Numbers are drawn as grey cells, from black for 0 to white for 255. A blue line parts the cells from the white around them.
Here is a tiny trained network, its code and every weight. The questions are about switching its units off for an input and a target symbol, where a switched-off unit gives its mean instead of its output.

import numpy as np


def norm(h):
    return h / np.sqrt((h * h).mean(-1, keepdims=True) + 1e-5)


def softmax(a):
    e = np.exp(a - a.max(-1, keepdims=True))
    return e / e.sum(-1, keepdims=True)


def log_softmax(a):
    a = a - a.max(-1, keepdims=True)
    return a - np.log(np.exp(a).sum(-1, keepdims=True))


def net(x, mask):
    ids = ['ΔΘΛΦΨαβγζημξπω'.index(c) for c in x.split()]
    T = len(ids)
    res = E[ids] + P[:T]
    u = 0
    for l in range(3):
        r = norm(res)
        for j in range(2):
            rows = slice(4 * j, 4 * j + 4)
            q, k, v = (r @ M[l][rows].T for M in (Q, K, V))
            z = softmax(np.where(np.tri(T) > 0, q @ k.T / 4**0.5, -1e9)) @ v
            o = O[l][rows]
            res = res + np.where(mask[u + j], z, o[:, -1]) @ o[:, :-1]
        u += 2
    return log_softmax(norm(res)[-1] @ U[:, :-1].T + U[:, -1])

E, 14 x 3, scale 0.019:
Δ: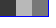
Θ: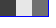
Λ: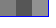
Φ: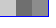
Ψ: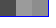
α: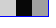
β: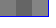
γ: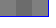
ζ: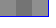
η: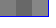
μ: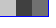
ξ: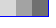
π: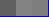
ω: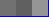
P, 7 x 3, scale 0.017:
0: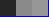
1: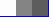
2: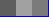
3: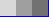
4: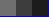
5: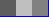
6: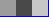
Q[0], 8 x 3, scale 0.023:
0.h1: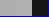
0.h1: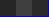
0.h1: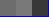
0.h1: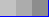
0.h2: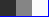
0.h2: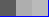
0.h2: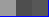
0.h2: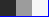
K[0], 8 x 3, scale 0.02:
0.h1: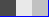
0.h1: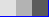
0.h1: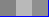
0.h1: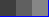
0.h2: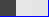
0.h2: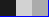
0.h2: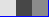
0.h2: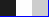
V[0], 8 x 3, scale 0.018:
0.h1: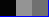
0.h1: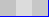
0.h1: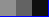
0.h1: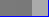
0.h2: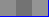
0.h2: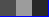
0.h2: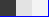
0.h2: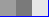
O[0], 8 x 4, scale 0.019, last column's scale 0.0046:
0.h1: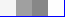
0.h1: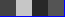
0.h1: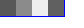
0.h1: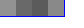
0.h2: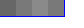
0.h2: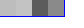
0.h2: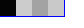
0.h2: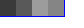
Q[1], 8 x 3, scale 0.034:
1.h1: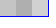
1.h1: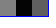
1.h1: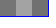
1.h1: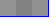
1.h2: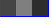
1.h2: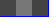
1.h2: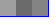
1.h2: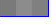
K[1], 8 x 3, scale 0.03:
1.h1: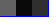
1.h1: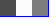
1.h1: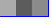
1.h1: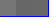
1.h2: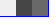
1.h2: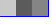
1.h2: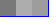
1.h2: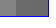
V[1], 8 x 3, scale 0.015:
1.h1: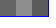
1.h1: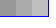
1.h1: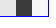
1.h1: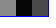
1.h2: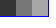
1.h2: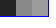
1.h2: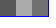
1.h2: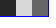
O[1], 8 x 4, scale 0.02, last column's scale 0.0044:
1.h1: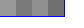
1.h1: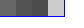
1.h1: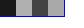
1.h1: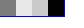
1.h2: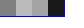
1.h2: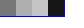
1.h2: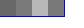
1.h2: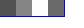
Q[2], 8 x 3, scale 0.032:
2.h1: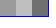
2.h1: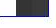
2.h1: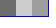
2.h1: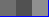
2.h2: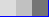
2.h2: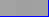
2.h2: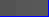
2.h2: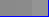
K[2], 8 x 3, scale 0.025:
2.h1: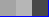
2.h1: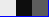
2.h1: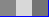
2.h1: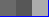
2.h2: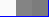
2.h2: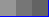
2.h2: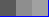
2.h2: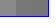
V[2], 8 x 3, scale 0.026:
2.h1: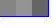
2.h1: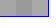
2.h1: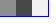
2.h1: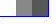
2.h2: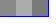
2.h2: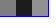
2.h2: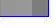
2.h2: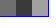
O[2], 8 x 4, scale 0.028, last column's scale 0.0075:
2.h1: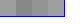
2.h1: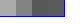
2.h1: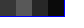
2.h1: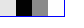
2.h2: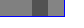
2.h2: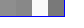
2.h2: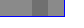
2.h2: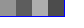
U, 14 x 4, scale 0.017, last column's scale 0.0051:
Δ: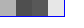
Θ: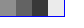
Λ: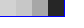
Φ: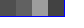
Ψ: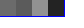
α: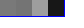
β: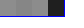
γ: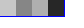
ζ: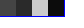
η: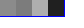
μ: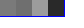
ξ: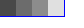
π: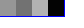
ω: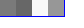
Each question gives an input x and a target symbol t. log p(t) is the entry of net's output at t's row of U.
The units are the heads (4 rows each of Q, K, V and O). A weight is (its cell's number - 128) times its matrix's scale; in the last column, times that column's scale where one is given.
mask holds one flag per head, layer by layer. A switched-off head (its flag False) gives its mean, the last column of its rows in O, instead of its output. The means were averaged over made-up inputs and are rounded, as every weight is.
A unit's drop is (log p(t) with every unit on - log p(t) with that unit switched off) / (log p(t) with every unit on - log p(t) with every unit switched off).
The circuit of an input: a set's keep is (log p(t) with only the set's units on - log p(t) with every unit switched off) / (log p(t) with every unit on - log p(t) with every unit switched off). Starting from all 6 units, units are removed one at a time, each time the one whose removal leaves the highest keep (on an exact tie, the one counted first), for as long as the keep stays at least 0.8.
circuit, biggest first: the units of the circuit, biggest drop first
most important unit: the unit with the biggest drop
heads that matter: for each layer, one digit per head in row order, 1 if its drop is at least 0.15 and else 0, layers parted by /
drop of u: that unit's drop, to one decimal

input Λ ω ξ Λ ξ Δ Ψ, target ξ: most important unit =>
0.h1
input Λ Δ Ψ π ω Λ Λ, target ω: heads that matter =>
10 / 10 / 00
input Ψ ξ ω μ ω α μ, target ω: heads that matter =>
10 / 11 / 01
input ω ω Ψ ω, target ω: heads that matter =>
10 / 11 / 01
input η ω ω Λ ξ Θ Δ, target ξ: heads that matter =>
10 / 00 / 00
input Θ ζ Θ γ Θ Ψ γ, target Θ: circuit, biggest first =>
[1.h2; 0.h2]
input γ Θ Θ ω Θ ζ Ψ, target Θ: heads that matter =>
10 / 01 / 01
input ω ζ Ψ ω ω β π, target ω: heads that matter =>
10 / 10 / 00
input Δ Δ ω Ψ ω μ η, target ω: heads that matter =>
10 / 01 / 00
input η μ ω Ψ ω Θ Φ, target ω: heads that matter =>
10 / 11 / 00
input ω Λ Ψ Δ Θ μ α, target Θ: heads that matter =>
10 / 10 / 11
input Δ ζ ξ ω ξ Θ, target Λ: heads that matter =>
11 / 11 / 10
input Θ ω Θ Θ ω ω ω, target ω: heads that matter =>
10 / 00 / 00
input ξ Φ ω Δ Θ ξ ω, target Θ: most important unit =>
0.h1
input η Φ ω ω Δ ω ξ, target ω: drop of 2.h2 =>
0.2
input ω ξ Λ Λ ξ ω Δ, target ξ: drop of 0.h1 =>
0.2
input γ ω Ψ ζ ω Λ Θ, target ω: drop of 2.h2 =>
0.0
